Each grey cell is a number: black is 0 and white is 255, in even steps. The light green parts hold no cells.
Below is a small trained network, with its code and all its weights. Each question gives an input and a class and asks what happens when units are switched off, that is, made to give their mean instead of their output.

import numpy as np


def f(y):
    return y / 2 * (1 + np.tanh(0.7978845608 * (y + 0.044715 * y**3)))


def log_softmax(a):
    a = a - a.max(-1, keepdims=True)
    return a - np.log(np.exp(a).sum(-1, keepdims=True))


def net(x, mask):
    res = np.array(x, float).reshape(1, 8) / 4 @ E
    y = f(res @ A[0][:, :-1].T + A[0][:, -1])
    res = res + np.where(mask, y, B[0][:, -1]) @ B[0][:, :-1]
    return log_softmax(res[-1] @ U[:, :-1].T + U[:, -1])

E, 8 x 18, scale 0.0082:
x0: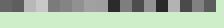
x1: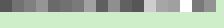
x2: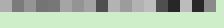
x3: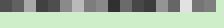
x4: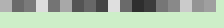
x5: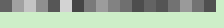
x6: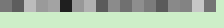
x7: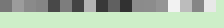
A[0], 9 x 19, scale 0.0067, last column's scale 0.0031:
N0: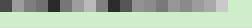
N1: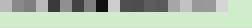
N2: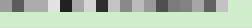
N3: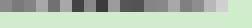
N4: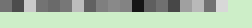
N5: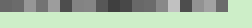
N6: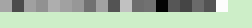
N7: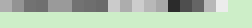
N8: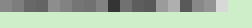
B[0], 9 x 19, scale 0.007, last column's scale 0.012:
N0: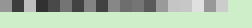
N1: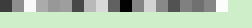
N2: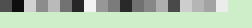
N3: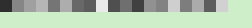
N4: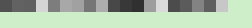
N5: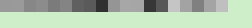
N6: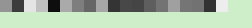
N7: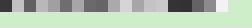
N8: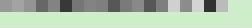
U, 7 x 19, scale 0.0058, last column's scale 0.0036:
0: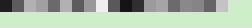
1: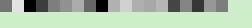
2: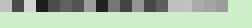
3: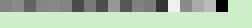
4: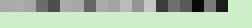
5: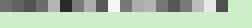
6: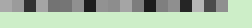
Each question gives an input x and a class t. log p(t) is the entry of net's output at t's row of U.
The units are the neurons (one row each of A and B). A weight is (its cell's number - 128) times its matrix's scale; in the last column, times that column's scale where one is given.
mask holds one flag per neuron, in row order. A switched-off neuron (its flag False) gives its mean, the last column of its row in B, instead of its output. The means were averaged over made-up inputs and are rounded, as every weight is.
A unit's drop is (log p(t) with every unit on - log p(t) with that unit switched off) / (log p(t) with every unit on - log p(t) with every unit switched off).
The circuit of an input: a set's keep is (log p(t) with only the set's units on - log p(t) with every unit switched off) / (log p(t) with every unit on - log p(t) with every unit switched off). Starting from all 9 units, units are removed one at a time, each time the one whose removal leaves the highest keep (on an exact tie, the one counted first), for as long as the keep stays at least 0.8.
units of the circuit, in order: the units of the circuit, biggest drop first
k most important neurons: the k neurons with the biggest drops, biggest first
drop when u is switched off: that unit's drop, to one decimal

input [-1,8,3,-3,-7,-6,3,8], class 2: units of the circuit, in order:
[N0]
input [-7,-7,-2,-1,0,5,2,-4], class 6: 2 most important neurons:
[N1 N2]
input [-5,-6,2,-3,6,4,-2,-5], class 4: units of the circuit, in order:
[N2 N7 N8]
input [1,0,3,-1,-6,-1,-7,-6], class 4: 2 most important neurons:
[N6 N2]
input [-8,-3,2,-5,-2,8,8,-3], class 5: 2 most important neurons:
[N1 N3]
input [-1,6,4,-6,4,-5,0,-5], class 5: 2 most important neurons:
[N6 N7]
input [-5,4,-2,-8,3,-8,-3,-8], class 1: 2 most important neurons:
[N7 N1]
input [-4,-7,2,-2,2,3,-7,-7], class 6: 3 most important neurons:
[N6 N1 N2]
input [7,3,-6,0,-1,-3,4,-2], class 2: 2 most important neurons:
[N5 N1]
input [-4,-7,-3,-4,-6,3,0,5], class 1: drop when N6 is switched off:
0.2
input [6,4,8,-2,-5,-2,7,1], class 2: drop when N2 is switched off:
-0.1
